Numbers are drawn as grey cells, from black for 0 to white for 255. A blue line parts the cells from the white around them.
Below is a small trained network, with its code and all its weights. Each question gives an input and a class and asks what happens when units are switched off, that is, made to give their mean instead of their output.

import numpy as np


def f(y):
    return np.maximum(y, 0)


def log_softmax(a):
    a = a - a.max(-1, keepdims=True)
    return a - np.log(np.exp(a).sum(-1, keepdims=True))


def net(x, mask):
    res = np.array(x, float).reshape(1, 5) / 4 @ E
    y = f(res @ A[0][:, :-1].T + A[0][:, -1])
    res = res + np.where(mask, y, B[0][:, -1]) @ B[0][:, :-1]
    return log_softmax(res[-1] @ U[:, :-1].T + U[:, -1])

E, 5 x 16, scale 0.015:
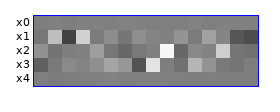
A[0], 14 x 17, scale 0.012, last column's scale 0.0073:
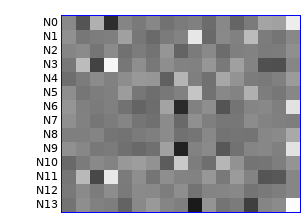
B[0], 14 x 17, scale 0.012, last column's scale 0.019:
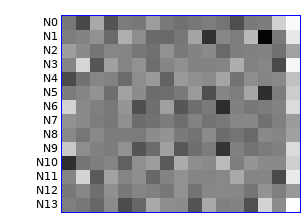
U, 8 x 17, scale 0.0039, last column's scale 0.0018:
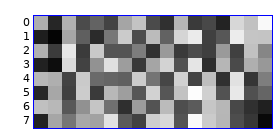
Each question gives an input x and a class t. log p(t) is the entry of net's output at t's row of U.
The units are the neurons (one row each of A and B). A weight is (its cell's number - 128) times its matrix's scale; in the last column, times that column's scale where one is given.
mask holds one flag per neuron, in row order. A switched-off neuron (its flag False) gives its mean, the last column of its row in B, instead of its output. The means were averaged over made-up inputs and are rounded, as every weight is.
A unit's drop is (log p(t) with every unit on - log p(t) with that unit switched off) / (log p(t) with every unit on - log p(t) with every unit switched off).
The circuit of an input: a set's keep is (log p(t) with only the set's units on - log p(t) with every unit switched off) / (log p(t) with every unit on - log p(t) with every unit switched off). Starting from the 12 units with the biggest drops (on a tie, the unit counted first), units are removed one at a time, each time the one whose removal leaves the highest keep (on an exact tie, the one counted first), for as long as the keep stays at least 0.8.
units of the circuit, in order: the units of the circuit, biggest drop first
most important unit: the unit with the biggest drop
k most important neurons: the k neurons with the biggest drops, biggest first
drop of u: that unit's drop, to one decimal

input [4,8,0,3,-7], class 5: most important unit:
N1
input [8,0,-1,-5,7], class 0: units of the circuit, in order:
[N3, N1]
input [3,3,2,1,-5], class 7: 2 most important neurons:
[N6, N9]
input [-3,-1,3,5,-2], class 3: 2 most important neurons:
[N3, N11]
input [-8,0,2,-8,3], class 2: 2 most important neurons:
[N3, N11]
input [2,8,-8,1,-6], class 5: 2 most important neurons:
[N6, N9]
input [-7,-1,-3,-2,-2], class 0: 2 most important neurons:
[N3, N11]
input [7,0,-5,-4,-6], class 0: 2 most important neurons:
[N3, N11]
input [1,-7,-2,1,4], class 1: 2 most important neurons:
[N6, N9]
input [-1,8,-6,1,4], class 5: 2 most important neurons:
[N6, N9]
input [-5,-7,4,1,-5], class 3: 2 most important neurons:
[N6, N9]
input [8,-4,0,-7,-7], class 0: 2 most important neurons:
[N1, N5]
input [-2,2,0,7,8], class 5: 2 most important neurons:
[N1, N5]
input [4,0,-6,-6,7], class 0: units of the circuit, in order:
[N3]
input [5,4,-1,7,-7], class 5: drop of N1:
0.2
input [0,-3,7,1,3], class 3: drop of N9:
0.3
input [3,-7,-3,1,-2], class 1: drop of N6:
0.3
